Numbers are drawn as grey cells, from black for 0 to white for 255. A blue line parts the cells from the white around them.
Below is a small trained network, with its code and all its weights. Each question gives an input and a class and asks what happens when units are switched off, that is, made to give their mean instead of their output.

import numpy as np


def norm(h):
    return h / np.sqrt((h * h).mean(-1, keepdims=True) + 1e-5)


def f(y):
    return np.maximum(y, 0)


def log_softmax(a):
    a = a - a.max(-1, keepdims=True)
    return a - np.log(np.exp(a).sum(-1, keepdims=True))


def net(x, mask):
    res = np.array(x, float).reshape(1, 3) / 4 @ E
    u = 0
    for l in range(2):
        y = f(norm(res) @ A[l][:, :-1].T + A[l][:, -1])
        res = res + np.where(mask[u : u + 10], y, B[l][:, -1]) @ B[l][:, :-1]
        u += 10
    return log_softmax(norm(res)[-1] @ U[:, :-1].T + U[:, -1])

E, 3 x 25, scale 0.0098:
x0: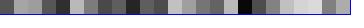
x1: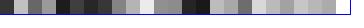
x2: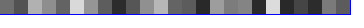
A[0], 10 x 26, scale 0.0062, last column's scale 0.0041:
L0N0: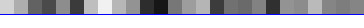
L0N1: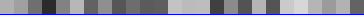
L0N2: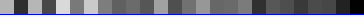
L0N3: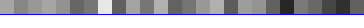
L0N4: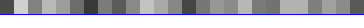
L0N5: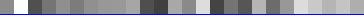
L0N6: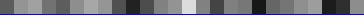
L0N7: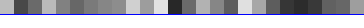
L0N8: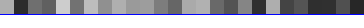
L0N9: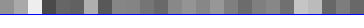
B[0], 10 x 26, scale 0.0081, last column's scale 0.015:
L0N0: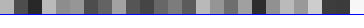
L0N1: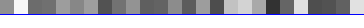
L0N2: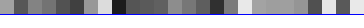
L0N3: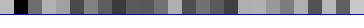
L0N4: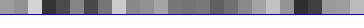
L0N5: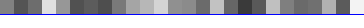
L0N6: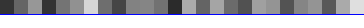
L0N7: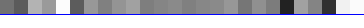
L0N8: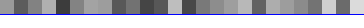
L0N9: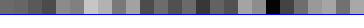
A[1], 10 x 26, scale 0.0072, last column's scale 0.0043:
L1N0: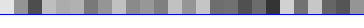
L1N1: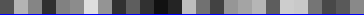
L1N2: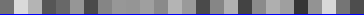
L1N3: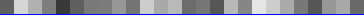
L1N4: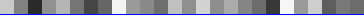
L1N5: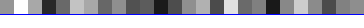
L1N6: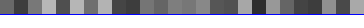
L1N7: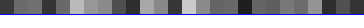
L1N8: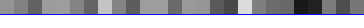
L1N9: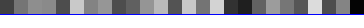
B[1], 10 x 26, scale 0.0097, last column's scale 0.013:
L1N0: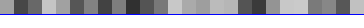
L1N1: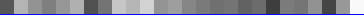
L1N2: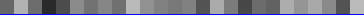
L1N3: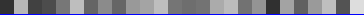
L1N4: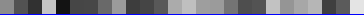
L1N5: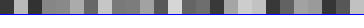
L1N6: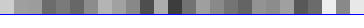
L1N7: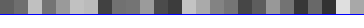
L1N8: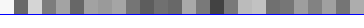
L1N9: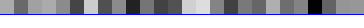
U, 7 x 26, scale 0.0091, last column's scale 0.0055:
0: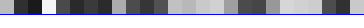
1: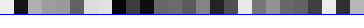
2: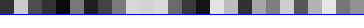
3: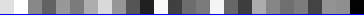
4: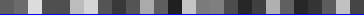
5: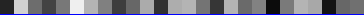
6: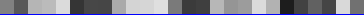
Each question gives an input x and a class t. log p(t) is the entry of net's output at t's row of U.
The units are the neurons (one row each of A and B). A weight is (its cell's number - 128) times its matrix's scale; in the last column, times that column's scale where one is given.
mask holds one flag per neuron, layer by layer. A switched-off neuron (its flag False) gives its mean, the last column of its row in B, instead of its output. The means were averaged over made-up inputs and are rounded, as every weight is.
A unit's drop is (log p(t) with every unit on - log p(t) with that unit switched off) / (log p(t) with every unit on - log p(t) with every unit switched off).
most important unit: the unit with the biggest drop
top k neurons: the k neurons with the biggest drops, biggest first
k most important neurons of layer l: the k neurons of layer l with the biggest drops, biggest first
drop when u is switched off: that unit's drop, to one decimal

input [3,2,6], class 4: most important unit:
L0N1
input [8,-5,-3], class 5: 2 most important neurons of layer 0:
L0N6, L0N1
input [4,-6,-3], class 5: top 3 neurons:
L0N6, L0N1, L1N1
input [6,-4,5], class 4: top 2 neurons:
L0N6, L1N7
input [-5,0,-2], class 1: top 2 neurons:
L0N3, L1N1
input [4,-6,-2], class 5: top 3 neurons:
L0N6, L1N1, L0N1
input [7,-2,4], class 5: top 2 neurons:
L1N5, L0N5
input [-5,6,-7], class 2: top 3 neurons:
L0N4, L0N0, L1N3
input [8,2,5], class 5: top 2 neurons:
L0N5, L1N5
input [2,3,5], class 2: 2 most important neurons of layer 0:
L0N6, L0N0
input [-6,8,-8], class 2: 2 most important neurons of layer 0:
L0N4, L0N0
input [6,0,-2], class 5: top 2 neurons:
L0N1, L0N6
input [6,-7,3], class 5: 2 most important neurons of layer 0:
L0N6, L0N5
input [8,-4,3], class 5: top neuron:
L1N5
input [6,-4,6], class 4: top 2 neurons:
L0N1, L0N6
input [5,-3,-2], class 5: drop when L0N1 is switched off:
0.6
